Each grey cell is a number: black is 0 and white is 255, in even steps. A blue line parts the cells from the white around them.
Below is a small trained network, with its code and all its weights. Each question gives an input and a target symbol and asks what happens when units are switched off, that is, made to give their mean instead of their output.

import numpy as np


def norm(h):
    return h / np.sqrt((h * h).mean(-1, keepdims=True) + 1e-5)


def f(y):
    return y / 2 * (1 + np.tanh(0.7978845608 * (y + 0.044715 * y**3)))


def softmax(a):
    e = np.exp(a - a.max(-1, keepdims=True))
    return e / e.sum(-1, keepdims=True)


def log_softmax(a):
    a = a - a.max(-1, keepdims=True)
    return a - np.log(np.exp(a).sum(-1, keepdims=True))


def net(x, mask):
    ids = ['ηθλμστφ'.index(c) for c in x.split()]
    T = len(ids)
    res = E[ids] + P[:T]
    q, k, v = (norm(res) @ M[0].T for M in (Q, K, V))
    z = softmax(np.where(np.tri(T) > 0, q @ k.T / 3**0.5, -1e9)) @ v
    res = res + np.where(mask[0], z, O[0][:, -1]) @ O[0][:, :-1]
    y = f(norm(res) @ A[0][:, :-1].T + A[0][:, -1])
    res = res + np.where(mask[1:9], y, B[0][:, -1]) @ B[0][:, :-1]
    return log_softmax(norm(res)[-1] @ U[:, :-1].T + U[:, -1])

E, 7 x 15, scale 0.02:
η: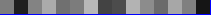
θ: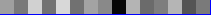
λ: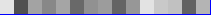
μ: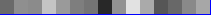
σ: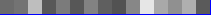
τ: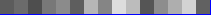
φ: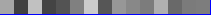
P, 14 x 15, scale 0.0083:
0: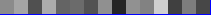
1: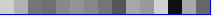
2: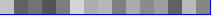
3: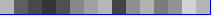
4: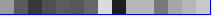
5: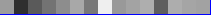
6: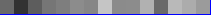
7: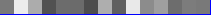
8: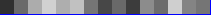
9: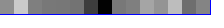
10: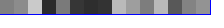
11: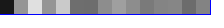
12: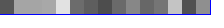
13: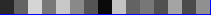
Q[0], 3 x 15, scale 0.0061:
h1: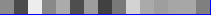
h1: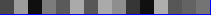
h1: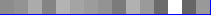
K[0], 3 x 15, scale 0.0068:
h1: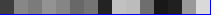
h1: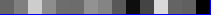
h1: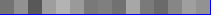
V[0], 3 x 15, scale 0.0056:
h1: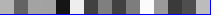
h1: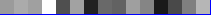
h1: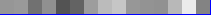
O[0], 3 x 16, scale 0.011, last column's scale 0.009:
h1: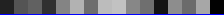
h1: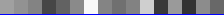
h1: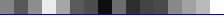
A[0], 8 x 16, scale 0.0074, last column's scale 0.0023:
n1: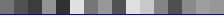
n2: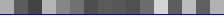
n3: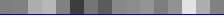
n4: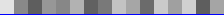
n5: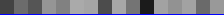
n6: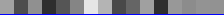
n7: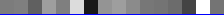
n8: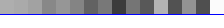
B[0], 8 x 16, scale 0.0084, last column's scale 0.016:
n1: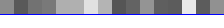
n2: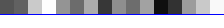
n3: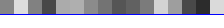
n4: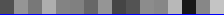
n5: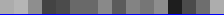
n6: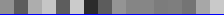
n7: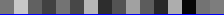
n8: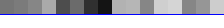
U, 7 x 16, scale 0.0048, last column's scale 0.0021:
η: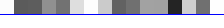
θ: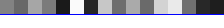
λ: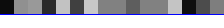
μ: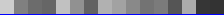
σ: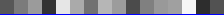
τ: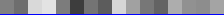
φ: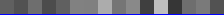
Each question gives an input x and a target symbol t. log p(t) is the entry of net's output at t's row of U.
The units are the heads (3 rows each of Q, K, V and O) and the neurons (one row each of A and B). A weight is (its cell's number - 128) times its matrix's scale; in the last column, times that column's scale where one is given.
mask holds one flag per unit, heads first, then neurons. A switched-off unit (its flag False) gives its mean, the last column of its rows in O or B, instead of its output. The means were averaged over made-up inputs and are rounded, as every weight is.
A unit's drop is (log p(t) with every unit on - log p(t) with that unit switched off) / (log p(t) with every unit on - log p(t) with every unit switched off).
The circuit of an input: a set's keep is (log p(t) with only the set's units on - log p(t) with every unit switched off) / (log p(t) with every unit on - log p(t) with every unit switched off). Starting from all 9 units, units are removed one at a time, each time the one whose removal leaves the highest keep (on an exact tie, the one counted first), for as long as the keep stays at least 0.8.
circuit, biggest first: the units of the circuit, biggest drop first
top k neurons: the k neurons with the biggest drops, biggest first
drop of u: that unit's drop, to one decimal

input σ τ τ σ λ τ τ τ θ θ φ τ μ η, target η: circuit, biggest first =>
[h1; n8; n4]
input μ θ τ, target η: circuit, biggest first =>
[h1; n8]
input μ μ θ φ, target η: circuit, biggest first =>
[h1; n1; n4]
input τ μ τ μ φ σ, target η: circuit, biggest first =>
[h1; n8; n1]
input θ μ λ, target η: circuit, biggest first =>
[h1; n1]
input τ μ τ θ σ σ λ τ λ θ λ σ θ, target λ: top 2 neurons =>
[n2; n8]
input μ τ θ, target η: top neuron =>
[n8]
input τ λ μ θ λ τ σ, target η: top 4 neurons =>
[n8; n1; n4; n3]
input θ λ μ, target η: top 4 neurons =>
[n1; n8; n2; n4]
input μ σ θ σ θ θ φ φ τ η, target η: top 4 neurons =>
[n8; n1; n4; n3]
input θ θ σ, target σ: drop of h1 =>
1.0
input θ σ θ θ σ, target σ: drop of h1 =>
0.9
